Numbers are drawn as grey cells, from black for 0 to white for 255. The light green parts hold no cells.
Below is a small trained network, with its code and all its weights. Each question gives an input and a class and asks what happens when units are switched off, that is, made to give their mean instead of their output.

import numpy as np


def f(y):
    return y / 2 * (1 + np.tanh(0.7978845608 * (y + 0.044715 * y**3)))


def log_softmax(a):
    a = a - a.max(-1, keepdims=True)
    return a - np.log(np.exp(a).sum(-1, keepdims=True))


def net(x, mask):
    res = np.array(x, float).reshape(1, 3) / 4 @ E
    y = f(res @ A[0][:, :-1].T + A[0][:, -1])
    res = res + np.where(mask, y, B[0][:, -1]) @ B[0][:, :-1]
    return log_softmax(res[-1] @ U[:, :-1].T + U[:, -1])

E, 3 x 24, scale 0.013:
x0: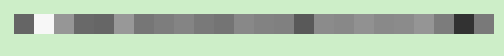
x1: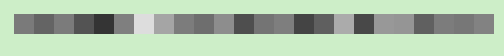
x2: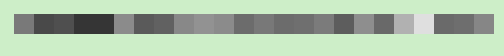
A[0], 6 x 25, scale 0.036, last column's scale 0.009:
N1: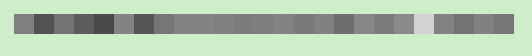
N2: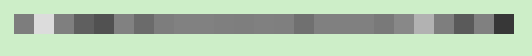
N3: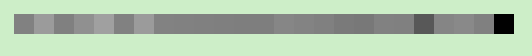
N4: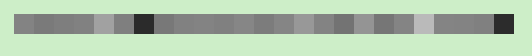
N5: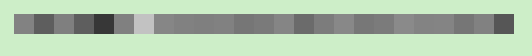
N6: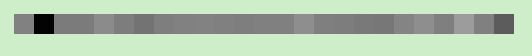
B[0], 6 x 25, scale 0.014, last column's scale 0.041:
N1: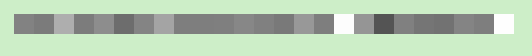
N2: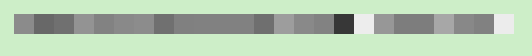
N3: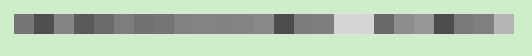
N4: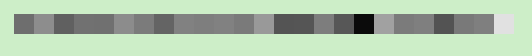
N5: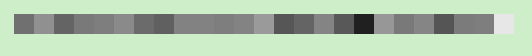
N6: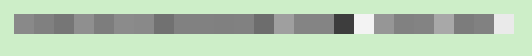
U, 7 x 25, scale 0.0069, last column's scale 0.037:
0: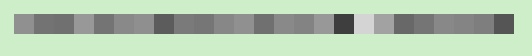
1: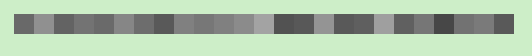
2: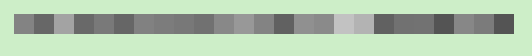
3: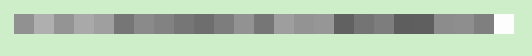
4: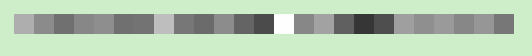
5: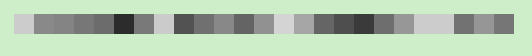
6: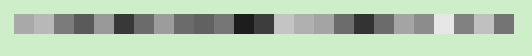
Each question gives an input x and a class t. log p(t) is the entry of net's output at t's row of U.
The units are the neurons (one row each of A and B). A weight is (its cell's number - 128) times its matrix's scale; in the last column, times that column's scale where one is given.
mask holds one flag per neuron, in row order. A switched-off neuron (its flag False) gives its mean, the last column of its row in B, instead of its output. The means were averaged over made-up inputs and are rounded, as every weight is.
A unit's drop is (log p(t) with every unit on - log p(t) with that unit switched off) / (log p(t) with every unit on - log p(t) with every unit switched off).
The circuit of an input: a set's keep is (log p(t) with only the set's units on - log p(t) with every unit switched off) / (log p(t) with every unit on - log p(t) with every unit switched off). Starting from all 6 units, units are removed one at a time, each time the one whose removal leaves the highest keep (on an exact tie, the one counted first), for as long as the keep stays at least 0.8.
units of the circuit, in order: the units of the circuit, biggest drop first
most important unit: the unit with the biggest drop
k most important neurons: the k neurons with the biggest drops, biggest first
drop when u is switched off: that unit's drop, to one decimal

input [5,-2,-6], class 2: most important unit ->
N6
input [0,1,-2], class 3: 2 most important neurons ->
[N1, N4]
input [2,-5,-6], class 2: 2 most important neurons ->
[N5, N3]
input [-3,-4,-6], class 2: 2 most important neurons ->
[N3, N5]
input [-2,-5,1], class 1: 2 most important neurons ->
[N4, N2]
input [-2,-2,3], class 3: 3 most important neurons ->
[N3, N2, N5]
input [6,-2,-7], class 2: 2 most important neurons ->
[N3, N6]
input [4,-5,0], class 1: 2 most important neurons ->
[N4, N6]
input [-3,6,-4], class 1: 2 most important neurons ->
[N1, N5]
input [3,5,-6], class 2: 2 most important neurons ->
[N4, N3]
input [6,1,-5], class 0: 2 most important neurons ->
[N1, N2]
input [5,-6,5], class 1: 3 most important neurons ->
[N4, N6, N3]
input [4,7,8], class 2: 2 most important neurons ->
[N1, N4]
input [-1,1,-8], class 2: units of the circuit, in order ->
[N3]
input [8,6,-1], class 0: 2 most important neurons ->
[N2, N4]
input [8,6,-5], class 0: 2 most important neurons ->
[N2, N4]
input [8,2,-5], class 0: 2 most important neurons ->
[N2, N1]
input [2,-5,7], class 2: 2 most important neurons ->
[N1, N5]
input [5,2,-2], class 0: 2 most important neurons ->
[N2, N1]
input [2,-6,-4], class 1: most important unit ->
N1
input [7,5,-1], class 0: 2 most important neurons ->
[N2, N4]
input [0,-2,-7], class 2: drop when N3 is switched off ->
0.7
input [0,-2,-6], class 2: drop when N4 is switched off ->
0.1
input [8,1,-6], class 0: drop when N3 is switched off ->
0.0
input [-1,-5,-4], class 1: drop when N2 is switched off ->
0.1
